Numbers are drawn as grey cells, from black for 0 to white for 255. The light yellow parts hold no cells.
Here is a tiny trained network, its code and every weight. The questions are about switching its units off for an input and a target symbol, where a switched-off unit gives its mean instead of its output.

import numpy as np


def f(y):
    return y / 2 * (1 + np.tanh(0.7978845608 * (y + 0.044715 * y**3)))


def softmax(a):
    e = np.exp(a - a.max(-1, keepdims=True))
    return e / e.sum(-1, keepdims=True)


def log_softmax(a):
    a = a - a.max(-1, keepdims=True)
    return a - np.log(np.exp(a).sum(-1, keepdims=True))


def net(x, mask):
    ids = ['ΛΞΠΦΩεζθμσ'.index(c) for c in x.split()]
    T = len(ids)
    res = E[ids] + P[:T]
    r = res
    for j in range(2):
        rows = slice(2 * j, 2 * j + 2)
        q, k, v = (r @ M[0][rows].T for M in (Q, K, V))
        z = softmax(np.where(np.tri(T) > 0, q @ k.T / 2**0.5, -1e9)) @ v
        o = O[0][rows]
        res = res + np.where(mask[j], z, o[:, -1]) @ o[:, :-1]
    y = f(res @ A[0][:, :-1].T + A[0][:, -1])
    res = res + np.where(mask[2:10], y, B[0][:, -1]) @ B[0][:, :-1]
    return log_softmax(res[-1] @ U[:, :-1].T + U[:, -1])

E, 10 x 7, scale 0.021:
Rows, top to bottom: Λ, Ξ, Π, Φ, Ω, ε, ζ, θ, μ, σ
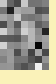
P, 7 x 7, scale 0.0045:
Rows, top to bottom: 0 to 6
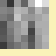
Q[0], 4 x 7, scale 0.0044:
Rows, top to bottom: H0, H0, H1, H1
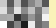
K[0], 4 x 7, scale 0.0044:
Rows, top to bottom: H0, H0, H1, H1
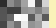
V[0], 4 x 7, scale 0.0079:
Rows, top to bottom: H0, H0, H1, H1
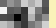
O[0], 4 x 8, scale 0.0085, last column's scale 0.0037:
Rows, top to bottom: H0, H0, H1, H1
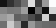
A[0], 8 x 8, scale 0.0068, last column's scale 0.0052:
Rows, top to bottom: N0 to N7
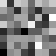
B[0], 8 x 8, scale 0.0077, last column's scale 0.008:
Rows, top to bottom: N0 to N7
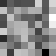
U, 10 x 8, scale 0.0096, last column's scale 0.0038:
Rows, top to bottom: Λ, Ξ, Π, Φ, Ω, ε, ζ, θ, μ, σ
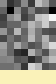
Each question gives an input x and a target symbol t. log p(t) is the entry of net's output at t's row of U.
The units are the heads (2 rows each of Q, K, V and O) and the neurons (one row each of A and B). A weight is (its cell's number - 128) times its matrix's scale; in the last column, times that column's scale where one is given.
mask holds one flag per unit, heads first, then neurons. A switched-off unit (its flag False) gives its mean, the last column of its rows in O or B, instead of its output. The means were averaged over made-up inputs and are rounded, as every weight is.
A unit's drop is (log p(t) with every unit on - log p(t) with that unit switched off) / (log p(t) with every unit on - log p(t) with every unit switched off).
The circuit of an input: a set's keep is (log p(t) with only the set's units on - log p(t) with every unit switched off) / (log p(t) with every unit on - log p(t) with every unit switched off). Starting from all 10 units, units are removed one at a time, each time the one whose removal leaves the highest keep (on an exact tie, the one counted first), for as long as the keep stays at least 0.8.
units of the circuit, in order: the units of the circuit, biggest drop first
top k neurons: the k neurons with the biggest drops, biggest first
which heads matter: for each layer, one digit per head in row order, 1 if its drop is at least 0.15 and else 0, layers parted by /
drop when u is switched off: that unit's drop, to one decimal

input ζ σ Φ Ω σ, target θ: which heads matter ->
00
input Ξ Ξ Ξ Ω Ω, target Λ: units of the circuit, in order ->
H1, N0
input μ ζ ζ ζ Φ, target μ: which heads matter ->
10
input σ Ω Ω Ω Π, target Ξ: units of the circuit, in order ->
H0, H1
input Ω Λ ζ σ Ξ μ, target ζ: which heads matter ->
00
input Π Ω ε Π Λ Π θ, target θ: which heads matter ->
01
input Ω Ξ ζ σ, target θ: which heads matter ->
00
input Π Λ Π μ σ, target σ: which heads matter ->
11
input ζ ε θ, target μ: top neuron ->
N2
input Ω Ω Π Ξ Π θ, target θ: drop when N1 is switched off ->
-0.1
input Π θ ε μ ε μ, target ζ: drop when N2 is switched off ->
0.1
